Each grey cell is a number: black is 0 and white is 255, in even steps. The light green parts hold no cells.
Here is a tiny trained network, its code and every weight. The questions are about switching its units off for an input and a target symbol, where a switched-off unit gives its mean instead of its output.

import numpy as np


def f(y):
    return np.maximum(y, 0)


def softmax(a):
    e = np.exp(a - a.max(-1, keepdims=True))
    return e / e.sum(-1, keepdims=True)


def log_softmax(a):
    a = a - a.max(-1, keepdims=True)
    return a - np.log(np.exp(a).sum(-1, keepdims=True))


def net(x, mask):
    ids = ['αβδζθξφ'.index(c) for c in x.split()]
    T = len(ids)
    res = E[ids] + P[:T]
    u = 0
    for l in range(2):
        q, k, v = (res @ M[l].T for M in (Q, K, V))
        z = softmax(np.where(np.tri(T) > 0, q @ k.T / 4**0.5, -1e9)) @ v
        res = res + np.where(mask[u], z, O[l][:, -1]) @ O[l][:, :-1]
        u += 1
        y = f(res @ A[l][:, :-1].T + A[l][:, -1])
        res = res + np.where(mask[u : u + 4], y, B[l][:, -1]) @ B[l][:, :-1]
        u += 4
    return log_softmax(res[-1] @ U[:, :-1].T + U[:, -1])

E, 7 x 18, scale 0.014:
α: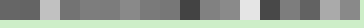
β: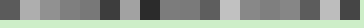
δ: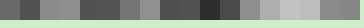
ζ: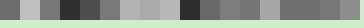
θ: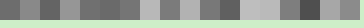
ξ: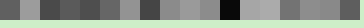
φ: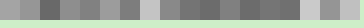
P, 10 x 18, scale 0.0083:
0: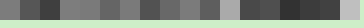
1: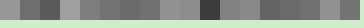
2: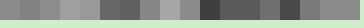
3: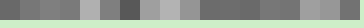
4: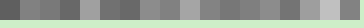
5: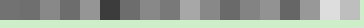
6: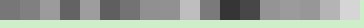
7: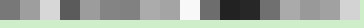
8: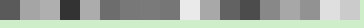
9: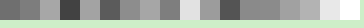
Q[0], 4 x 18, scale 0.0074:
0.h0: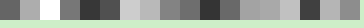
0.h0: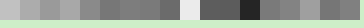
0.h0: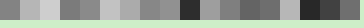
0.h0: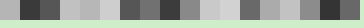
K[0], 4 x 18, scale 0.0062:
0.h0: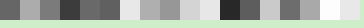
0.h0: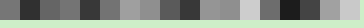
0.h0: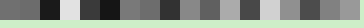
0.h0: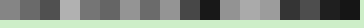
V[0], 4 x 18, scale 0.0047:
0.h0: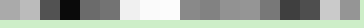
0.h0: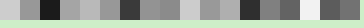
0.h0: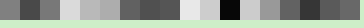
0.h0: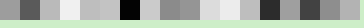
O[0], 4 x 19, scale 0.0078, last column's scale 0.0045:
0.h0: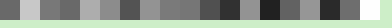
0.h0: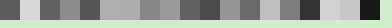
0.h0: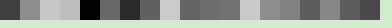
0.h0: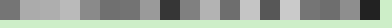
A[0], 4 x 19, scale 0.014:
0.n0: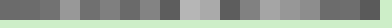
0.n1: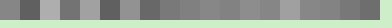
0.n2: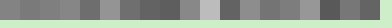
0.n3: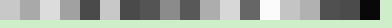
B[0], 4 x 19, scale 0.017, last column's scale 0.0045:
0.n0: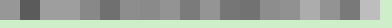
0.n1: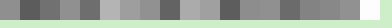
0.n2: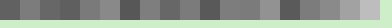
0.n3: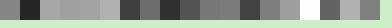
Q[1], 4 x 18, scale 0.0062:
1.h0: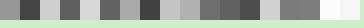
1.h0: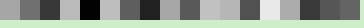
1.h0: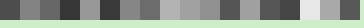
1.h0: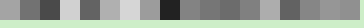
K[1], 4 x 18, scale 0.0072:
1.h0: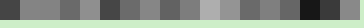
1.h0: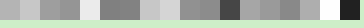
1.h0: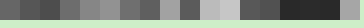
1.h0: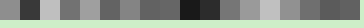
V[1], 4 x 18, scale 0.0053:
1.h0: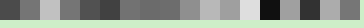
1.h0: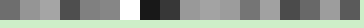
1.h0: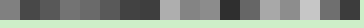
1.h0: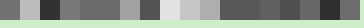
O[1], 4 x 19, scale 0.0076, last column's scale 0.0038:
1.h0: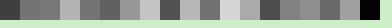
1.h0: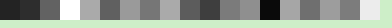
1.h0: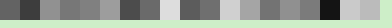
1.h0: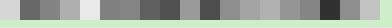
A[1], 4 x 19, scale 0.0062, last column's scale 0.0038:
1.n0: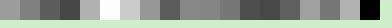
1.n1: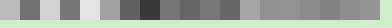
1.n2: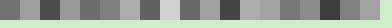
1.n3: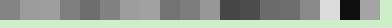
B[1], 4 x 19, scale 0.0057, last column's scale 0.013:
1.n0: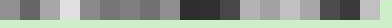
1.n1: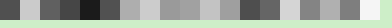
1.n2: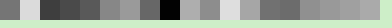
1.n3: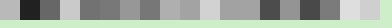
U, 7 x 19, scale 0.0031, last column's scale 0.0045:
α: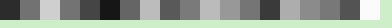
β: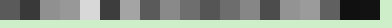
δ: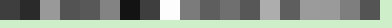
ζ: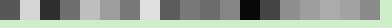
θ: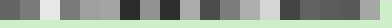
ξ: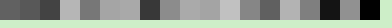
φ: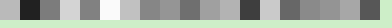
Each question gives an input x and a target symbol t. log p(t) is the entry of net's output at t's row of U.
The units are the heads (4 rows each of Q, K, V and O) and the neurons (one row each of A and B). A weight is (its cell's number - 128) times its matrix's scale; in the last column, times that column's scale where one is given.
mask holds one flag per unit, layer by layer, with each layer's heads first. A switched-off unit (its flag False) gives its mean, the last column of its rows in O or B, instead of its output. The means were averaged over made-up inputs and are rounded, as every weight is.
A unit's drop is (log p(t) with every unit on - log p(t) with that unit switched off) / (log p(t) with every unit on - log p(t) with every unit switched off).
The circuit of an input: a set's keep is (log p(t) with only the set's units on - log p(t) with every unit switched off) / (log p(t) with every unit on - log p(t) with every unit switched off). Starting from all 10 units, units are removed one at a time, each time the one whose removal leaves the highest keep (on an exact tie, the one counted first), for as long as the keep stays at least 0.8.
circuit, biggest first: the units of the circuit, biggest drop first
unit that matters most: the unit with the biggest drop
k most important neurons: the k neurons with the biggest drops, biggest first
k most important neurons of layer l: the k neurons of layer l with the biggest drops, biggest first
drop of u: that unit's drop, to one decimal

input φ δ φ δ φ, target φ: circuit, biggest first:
0.h0, 1.h0, 1.n3, 1.n1
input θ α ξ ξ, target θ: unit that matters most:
1.h0
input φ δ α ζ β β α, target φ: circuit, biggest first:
1.h0, 0.h0, 1.n3
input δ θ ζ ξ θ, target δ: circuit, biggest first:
0.h0, 1.h0
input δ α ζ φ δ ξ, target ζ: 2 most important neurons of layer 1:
1.n2, 1.n0
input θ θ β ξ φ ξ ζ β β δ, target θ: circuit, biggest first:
1.h0, 0.h0, 1.n1, 1.n3
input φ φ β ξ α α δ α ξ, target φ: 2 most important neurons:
1.n3, 0.n0
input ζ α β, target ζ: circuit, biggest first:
1.n1, 1.h0, 0.h0
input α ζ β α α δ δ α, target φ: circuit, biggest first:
0.n1, 0.h0
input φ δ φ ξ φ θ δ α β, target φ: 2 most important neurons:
1.n3, 0.n1
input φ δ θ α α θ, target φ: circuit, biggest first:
1.h0, 1.n3, 0.h0, 0.n0
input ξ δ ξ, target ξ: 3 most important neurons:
1.n2, 0.n2, 1.n1
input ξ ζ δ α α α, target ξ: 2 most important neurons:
0.n1, 1.n1
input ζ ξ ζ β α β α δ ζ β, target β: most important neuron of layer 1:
1.n0
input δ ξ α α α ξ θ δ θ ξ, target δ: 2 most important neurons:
1.n1, 0.n2
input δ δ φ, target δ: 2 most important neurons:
1.n1, 0.n1
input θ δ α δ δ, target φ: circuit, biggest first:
0.h0, 0.n1
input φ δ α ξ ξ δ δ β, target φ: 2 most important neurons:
1.n3, 0.n0
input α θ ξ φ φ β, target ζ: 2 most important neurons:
1.n0, 0.n0
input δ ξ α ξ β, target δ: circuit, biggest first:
0.h0
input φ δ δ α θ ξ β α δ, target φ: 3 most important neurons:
0.n0, 1.n3, 0.n1
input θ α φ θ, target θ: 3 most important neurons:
1.n1, 1.n3, 0.n1
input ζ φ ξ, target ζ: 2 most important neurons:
1.n1, 1.n2
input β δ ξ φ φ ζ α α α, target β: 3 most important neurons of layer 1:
1.n0, 1.n2, 1.n3
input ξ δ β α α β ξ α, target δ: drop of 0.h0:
1.0
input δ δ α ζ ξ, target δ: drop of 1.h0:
0.5
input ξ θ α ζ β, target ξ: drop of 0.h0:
0.5
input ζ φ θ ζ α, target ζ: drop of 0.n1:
0.0
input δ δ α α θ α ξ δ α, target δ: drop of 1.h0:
0.3
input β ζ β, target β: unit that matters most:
0.h0
